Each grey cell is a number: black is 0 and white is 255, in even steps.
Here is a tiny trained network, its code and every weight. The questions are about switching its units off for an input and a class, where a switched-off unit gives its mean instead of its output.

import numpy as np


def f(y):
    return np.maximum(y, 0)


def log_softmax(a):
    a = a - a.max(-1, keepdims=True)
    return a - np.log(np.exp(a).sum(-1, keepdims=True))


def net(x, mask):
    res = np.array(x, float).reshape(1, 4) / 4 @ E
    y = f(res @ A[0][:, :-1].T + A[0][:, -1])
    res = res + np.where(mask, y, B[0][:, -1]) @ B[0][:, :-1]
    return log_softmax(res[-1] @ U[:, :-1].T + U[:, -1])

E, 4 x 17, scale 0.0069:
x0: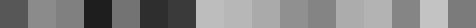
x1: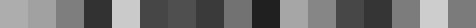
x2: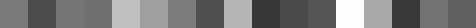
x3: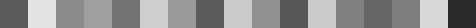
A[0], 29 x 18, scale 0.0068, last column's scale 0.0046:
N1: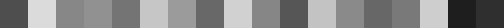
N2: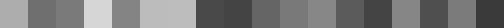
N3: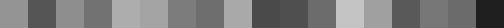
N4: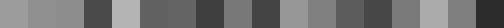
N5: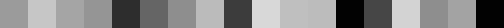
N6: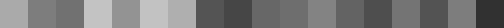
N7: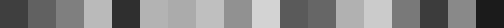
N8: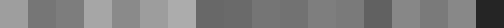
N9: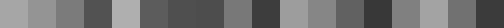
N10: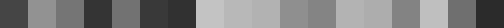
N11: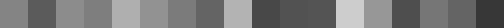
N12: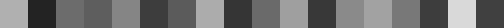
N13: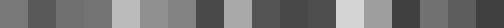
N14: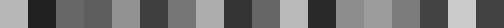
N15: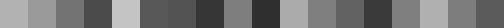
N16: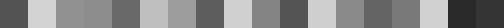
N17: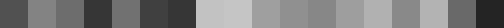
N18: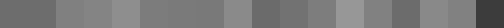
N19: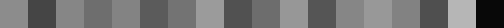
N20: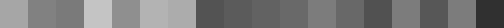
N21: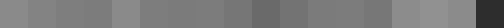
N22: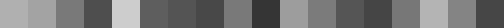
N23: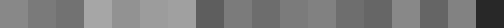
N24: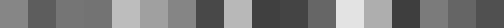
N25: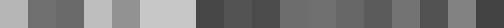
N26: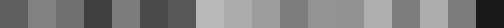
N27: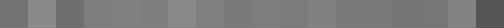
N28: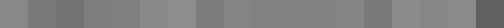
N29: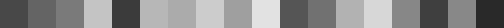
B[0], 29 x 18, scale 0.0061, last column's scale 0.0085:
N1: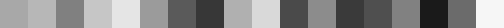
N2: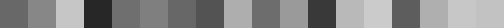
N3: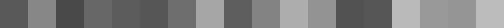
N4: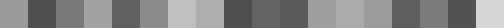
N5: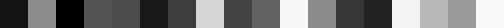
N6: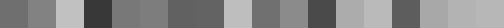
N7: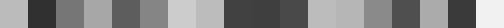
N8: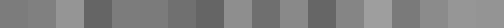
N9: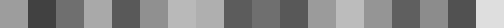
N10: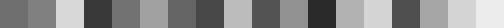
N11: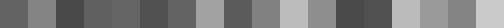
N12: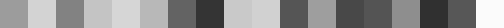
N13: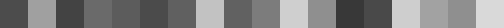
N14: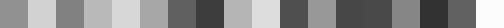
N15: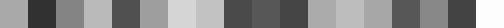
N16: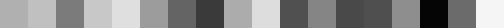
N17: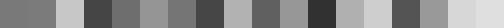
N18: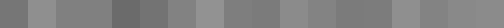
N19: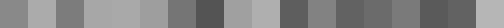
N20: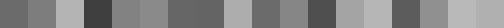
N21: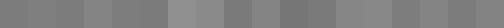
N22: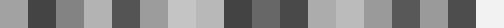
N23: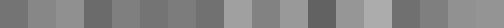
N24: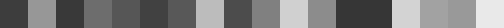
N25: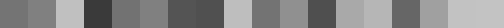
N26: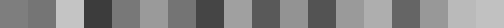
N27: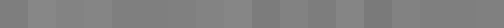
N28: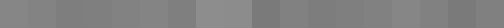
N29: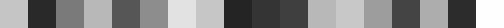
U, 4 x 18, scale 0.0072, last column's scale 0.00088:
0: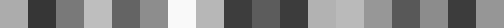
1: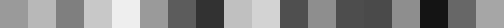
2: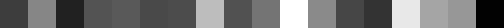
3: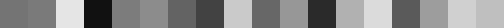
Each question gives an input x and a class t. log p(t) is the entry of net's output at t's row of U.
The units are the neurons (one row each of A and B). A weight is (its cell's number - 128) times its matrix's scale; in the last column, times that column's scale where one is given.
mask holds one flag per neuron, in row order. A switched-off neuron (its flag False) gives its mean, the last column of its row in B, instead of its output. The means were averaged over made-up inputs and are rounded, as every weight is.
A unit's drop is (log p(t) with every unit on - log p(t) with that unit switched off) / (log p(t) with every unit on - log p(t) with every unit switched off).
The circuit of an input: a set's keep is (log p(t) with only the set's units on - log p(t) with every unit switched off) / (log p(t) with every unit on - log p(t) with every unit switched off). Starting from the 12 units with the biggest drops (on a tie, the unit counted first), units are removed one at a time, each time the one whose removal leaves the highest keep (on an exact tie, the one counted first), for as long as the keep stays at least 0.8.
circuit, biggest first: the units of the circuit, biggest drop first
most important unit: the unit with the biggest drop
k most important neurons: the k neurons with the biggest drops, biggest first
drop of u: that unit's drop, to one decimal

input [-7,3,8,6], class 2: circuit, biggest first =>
[N24]
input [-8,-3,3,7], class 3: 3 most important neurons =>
[N2; N25; N6]
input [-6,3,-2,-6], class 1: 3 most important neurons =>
[N14; N12; N10]
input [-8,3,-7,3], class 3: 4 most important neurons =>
[N2; N6; N25; N20]
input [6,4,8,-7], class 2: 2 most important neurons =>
[N24; N13]
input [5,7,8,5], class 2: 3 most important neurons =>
[N24; N13; N11]
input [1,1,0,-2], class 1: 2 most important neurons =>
[N29; N5]
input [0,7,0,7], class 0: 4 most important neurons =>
[N15; N22; N9; N4]
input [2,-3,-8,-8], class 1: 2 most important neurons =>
[N12; N14]
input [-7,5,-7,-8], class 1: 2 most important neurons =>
[N14; N12]
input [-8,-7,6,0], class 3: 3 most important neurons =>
[N25; N2; N6]
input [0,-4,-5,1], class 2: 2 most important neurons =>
[N5; N15]
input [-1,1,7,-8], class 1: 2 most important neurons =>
[N12; N14]
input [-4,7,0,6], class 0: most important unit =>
N15
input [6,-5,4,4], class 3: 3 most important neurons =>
[N10; N17; N15]
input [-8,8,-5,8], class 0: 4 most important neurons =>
[N15; N22; N9; N4]
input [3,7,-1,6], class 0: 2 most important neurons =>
[N15; N22]
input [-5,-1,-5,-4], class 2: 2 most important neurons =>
[N5; N10]
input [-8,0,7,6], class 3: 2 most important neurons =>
[N25; N2]
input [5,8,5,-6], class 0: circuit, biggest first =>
[N15]
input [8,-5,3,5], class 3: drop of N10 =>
0.2
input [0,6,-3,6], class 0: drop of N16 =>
-0.1
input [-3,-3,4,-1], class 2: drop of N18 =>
0.0
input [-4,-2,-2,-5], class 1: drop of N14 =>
0.1
